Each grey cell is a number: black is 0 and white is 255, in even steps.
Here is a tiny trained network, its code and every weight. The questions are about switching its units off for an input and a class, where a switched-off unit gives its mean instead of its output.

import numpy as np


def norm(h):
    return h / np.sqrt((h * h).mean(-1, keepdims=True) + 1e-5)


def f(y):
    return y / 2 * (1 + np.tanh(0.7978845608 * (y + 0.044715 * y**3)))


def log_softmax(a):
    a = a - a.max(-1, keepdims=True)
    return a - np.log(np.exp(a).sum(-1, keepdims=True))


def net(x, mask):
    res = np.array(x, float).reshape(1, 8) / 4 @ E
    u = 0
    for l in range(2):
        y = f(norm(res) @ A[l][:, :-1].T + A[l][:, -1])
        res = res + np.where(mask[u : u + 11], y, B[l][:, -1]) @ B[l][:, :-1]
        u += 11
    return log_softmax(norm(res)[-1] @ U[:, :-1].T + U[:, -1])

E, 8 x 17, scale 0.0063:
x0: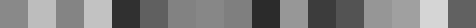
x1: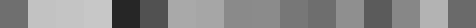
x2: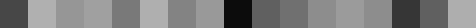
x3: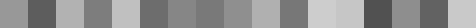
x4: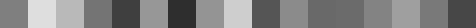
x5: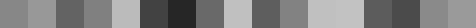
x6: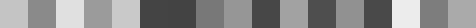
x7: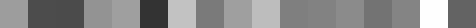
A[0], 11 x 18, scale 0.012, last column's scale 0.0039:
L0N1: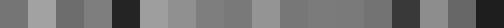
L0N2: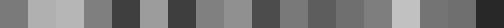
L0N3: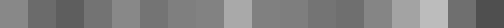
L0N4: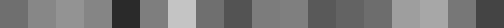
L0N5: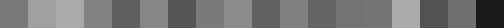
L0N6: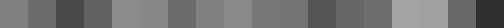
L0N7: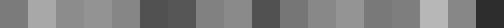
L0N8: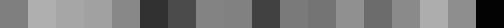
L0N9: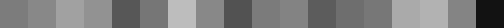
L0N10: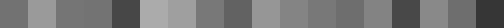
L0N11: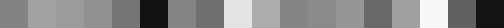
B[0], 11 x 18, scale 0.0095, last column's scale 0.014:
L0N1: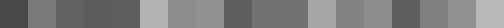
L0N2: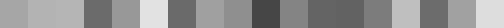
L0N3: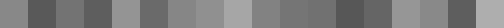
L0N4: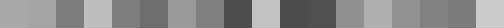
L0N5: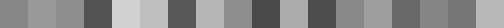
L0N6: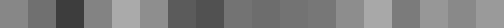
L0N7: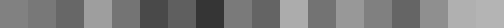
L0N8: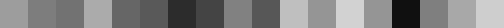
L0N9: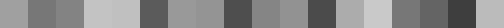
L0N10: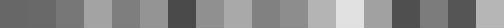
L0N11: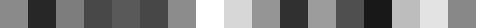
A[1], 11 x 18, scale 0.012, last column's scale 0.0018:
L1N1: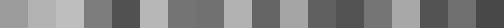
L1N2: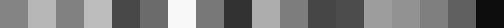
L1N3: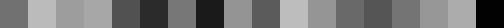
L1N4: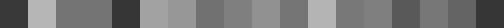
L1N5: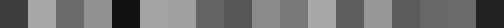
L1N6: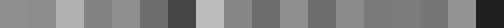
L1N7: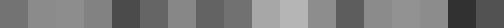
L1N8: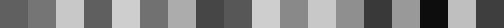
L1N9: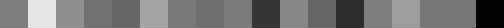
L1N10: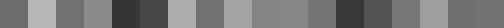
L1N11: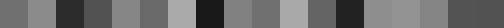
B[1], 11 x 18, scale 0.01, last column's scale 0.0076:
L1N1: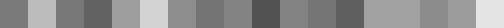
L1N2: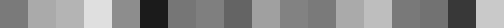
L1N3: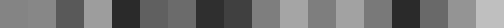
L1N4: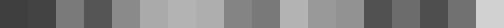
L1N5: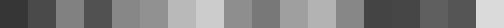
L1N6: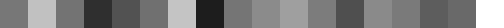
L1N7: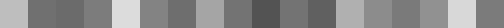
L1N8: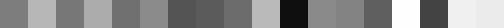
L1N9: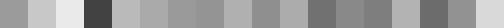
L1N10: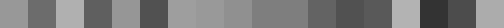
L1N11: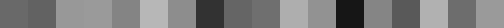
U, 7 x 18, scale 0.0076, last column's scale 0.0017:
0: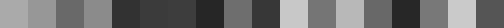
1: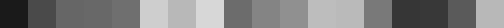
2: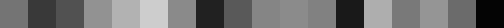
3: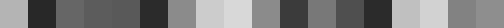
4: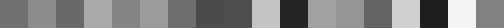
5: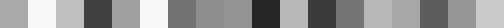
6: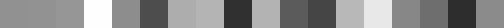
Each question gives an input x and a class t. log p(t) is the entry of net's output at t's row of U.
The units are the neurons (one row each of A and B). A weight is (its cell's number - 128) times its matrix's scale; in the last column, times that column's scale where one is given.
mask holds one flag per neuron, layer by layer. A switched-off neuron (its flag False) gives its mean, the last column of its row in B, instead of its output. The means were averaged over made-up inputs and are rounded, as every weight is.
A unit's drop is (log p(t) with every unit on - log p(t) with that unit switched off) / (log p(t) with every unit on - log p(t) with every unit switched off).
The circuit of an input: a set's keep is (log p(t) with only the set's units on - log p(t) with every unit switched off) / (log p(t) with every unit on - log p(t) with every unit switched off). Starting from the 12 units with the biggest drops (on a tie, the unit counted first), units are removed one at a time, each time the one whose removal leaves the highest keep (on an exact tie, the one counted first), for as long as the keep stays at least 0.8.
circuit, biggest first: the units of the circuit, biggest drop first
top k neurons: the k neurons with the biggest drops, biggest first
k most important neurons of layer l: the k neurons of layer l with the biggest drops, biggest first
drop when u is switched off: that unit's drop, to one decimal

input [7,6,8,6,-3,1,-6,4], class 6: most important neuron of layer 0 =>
[L0N4]
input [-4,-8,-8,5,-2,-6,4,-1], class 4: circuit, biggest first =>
[L1N8; L0N11]
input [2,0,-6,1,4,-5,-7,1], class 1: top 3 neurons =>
[L0N1; L0N10; L1N5]
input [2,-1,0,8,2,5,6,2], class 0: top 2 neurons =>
[L0N8; L1N3]
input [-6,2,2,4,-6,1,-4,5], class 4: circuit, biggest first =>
[L0N11; L1N8]
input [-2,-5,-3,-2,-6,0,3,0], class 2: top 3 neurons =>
[L0N11; L1N11; L0N6]
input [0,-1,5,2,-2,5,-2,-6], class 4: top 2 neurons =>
[L1N8; L0N1]
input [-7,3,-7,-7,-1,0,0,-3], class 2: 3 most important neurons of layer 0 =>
[L0N11; L0N2; L0N6]
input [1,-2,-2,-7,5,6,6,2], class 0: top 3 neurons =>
[L0N8; L0N7; L1N3]
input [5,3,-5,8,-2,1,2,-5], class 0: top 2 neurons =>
[L0N8; L0N7]
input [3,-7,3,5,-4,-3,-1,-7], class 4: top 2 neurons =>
[L1N8; L0N2]
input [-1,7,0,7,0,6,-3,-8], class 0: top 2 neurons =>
[L1N3; L0N2]
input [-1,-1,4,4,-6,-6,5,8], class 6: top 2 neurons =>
[L1N2; L0N9]
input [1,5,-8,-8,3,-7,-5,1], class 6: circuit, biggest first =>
[L0N4]
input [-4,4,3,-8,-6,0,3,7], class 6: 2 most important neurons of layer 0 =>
[L0N9; L0N4]
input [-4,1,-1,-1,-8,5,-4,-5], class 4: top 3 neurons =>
[L1N8; L0N11; L0N1]
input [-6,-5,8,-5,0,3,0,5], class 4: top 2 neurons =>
[L0N11; L0N1]
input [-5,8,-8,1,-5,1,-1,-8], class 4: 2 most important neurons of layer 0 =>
[L0N11; L0N2]
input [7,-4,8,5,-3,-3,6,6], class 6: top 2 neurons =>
[L0N9; L1N2]
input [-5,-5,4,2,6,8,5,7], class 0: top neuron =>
[L1N3]
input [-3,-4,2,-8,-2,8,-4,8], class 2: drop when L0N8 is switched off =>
0.1
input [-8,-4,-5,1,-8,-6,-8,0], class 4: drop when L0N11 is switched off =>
0.2
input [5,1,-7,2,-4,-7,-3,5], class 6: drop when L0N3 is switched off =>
-0.1
